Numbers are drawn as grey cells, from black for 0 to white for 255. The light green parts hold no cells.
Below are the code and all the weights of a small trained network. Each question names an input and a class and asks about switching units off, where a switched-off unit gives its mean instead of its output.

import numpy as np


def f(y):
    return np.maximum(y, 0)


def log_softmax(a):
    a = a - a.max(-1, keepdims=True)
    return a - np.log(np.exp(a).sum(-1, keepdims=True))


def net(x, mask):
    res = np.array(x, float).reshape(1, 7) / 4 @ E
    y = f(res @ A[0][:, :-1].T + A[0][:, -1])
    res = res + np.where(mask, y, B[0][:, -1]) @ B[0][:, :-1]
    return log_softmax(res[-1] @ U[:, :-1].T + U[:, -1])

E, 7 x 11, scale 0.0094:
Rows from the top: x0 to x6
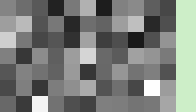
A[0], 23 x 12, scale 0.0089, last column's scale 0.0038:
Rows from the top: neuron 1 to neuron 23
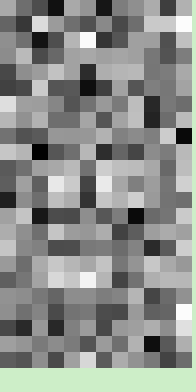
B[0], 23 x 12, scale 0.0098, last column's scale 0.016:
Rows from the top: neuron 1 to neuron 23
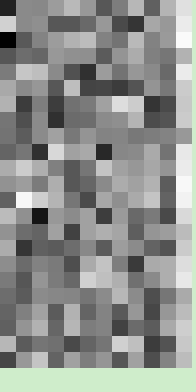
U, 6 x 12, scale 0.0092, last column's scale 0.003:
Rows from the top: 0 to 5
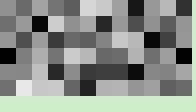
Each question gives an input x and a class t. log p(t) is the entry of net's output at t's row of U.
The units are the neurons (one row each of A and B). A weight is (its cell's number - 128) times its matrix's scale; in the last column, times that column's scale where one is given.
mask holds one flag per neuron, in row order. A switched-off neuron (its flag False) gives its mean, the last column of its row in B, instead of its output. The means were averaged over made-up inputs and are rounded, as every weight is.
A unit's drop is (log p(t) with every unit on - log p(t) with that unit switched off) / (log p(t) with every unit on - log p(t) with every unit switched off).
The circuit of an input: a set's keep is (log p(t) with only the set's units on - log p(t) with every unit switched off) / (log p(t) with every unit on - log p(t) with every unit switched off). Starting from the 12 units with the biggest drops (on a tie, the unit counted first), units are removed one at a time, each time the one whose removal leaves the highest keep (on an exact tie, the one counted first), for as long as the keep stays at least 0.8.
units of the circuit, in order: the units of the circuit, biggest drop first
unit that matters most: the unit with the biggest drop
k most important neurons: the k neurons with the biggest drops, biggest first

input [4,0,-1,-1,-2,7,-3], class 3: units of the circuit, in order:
(neuron 3)
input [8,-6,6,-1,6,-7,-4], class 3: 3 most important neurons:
(neuron 1; neuron 3; neuron 20)
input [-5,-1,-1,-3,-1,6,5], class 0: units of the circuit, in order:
(neuron 2; neuron 17)
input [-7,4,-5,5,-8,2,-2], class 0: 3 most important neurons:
(neuron 18; neuron 17; neuron 15)
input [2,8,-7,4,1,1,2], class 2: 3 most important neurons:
(neuron 8; neuron 12; neuron 22)
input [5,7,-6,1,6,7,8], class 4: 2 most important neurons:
(neuron 6; neuron 3)
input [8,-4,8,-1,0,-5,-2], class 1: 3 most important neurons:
(neuron 14; neuron 10; neuron 16)
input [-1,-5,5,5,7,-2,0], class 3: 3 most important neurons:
(neuron 1; neuron 5; neuron 17)
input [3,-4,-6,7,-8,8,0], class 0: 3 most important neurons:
(neuron 18; neuron 17; neuron 2)
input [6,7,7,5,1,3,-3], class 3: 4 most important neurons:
(neuron 3; neuron 1; neuron 20; neuron 23)
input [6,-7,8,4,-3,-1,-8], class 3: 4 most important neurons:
(neuron 3; neuron 1; neuron 23; neuron 20)
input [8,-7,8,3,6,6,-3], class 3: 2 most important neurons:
(neuron 3; neuron 1)
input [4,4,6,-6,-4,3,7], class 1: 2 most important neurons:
(neuron 14; neuron 10)
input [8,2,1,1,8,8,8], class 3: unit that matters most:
neuron 1
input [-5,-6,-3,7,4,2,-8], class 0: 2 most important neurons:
(neuron 18; neuron 17)
